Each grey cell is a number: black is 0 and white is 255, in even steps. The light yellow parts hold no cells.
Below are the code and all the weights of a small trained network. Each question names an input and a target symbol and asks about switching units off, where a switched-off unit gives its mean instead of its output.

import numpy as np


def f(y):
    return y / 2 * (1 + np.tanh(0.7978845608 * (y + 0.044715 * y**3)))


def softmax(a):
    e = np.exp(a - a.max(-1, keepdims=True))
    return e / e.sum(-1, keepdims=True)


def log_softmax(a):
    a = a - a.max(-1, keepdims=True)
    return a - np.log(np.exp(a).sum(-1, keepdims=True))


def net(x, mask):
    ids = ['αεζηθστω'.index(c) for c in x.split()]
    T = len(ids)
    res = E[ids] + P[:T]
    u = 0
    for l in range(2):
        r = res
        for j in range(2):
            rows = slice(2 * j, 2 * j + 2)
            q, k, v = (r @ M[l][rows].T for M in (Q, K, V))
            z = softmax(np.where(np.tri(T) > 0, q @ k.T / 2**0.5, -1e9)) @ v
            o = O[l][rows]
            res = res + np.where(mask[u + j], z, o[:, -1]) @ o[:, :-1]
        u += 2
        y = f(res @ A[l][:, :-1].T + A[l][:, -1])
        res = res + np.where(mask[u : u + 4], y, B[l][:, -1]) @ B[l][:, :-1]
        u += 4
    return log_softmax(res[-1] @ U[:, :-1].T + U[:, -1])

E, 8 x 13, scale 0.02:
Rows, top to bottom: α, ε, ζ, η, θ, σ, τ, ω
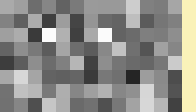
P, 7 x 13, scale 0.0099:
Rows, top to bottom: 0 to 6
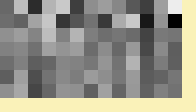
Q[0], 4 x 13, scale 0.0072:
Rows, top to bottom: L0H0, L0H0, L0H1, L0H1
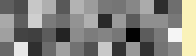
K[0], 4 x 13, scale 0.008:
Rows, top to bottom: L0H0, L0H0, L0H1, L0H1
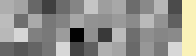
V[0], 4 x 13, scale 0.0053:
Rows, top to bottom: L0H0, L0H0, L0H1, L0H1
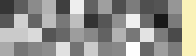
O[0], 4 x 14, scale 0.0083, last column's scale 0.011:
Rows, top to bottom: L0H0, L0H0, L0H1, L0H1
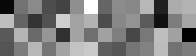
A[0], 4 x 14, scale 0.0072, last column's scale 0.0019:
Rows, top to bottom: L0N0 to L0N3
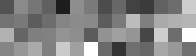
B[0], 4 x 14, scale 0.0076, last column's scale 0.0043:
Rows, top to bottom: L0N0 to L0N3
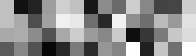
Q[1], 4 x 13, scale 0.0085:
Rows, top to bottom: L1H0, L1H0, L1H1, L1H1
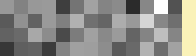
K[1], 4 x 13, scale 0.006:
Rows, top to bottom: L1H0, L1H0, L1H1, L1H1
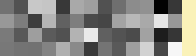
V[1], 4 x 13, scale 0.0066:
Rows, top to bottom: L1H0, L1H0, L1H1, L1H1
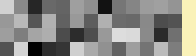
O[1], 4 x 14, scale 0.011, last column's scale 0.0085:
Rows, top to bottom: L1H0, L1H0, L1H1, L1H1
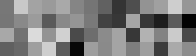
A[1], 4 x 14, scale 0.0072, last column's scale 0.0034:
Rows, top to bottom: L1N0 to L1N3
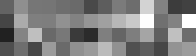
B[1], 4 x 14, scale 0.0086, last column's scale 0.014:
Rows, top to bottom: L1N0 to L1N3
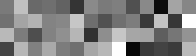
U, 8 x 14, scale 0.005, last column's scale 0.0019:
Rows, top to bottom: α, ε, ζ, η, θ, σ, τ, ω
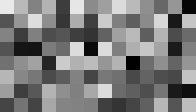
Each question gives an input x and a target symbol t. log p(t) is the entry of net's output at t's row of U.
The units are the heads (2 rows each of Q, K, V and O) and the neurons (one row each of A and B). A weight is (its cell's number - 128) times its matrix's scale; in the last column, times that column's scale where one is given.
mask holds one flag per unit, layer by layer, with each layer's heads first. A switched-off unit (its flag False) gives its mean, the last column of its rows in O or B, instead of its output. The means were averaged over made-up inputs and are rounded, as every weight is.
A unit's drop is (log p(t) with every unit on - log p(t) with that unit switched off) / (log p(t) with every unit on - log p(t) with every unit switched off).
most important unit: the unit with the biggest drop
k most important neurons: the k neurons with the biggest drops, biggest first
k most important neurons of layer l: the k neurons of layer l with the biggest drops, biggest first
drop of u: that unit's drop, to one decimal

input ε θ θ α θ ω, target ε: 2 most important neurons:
L1N1, L0N3
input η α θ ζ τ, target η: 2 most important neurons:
L0N2, L1N3
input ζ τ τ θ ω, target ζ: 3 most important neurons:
L0N3, L1N3, L0N1
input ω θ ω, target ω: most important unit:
L0H0
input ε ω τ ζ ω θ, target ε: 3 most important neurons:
L0N3, L1N1, L1N3
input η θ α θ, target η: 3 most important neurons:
L0N2, L0N3, L1N1
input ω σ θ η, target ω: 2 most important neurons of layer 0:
L0N2, L0N1
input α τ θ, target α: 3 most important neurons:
L1N2, L0N3, L0N1
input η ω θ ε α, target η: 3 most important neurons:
L0N2, L0N3, L1N3
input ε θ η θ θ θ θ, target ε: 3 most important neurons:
L1N1, L1N3, L0N3
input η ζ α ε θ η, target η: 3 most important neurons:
L0N2, L0N3, L1N0
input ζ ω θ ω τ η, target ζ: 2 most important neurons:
L0N3, L0N2
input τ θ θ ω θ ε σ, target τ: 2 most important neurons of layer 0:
L0N0, L0N3
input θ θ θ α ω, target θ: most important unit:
L0H1
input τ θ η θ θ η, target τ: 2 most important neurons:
L1N3, L0N2
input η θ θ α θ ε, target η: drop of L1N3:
0.1
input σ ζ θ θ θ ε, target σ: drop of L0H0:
-0.1
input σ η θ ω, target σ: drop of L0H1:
0.6
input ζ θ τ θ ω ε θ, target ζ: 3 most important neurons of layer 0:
L0N3, L0N1, L0N0
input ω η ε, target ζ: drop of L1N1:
0.1
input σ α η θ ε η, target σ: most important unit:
L1H0
